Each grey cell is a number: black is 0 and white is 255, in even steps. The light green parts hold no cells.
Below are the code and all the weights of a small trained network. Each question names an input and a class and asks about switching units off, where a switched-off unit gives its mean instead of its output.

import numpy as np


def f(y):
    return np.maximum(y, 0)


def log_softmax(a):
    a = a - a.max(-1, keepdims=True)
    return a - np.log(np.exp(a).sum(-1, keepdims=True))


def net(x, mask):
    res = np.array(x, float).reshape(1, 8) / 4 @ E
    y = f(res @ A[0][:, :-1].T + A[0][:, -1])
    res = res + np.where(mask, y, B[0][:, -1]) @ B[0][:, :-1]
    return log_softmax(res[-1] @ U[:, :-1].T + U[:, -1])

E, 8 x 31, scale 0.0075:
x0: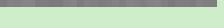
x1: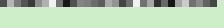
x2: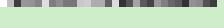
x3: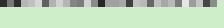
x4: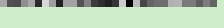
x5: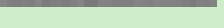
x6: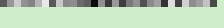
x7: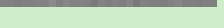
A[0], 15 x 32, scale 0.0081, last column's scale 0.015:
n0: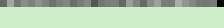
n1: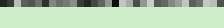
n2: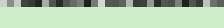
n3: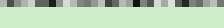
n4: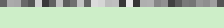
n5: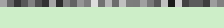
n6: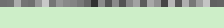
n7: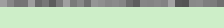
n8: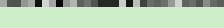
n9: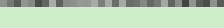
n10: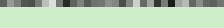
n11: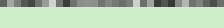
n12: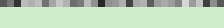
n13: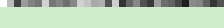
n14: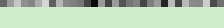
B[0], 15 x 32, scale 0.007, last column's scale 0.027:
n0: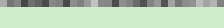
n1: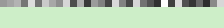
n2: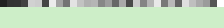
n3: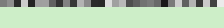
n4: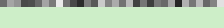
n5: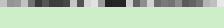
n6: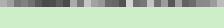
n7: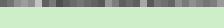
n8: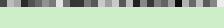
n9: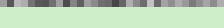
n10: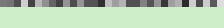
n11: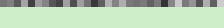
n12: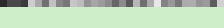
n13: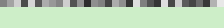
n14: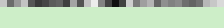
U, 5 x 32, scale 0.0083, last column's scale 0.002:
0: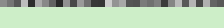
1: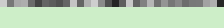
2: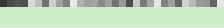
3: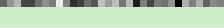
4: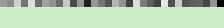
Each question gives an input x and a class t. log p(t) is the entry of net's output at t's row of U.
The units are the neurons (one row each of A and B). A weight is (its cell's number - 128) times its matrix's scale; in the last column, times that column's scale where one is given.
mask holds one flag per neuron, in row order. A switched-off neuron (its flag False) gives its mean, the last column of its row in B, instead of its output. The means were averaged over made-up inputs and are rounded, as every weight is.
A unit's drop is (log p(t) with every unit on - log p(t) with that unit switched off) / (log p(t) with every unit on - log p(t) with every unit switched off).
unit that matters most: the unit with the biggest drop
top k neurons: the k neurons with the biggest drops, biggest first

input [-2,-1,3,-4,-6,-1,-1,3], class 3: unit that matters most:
n4
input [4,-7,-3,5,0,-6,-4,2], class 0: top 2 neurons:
n3, n2
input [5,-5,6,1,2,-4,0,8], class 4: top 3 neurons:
n13, n10, n11
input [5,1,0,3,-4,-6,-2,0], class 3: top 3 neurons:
n2, n4, n14
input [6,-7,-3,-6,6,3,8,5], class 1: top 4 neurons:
n14, n6, n10, n11
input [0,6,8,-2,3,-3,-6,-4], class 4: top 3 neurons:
n13, n3, n14
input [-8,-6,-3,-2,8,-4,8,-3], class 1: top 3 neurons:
n14, n6, n4
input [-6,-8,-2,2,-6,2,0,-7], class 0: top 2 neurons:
n3, n8
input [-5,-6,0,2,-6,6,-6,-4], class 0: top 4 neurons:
n3, n8, n14, n6
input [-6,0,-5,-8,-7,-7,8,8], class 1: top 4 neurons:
n14, n6, n12, n8
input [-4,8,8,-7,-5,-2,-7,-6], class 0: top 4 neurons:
n10, n11, n1, n14
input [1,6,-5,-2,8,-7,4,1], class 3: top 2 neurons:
n8, n3
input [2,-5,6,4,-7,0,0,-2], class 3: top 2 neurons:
n4, n1
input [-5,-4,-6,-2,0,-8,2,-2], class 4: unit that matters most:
n1
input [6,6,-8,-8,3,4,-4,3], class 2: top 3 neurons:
n2, n13, n3
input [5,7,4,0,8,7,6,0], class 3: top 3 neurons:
n8, n3, n5
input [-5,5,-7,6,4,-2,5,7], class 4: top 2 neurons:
n1, n2
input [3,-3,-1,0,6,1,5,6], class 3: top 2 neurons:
n8, n5
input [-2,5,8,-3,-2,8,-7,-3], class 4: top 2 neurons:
n13, n14
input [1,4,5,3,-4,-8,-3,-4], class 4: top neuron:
n3
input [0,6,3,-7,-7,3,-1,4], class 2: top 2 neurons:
n2, n8
